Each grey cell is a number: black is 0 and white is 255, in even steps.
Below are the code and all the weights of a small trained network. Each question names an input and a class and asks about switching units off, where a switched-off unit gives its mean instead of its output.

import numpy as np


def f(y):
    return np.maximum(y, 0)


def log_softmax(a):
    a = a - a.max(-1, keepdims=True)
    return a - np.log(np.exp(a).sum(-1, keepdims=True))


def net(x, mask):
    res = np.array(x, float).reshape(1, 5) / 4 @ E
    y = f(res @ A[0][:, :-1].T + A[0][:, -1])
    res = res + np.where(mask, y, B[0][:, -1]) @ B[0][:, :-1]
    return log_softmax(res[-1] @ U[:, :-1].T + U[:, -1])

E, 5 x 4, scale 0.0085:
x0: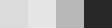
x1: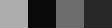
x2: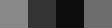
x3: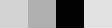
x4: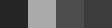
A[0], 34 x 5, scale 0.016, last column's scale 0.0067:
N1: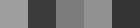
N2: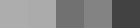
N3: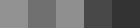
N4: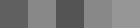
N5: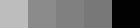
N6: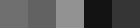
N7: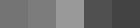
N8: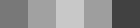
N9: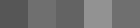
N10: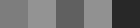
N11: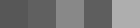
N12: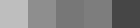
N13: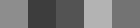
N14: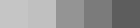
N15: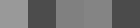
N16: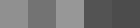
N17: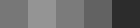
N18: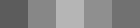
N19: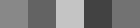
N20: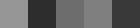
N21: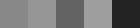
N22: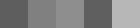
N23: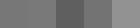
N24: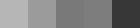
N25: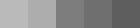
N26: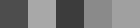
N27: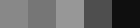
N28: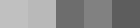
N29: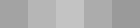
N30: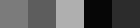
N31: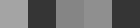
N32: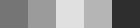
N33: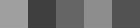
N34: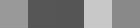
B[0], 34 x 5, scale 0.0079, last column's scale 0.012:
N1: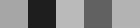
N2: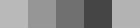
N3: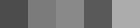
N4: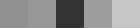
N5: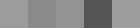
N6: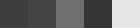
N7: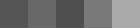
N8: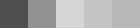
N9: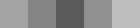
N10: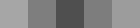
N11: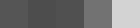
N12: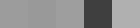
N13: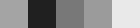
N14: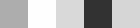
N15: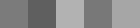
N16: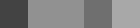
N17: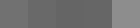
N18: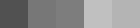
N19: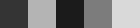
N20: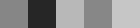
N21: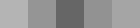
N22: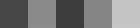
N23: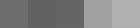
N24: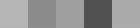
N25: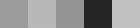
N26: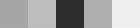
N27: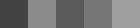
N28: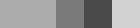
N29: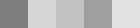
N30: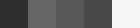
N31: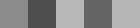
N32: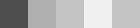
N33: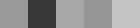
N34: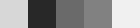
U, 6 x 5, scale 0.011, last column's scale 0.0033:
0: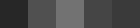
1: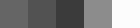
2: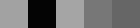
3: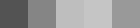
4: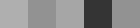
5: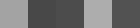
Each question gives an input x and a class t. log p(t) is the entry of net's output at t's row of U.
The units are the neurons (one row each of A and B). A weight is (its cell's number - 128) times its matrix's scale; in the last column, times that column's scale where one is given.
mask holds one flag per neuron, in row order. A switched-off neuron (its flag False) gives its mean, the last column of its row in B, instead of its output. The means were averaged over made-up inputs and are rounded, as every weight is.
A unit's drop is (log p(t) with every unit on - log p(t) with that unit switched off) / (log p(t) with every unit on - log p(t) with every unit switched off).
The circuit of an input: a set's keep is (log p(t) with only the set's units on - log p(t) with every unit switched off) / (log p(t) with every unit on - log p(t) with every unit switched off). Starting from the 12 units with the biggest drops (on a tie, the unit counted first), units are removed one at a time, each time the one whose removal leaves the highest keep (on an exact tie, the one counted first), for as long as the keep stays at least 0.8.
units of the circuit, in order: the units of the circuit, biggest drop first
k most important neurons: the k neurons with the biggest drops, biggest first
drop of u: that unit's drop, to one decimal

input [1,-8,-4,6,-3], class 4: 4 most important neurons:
N14, N28, N2, N25
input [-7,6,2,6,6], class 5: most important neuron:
N26
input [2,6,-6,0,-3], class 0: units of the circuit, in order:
N19, N30
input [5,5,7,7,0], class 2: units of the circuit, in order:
N33, N20
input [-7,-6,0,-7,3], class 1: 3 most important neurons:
N29, N11, N14
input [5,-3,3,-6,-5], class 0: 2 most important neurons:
N30, N19
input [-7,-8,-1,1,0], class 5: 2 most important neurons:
N34, N26
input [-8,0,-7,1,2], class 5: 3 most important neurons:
N14, N29, N9
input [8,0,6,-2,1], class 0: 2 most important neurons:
N30, N6
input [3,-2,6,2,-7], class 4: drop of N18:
0.1
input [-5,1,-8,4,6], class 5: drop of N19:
0.2
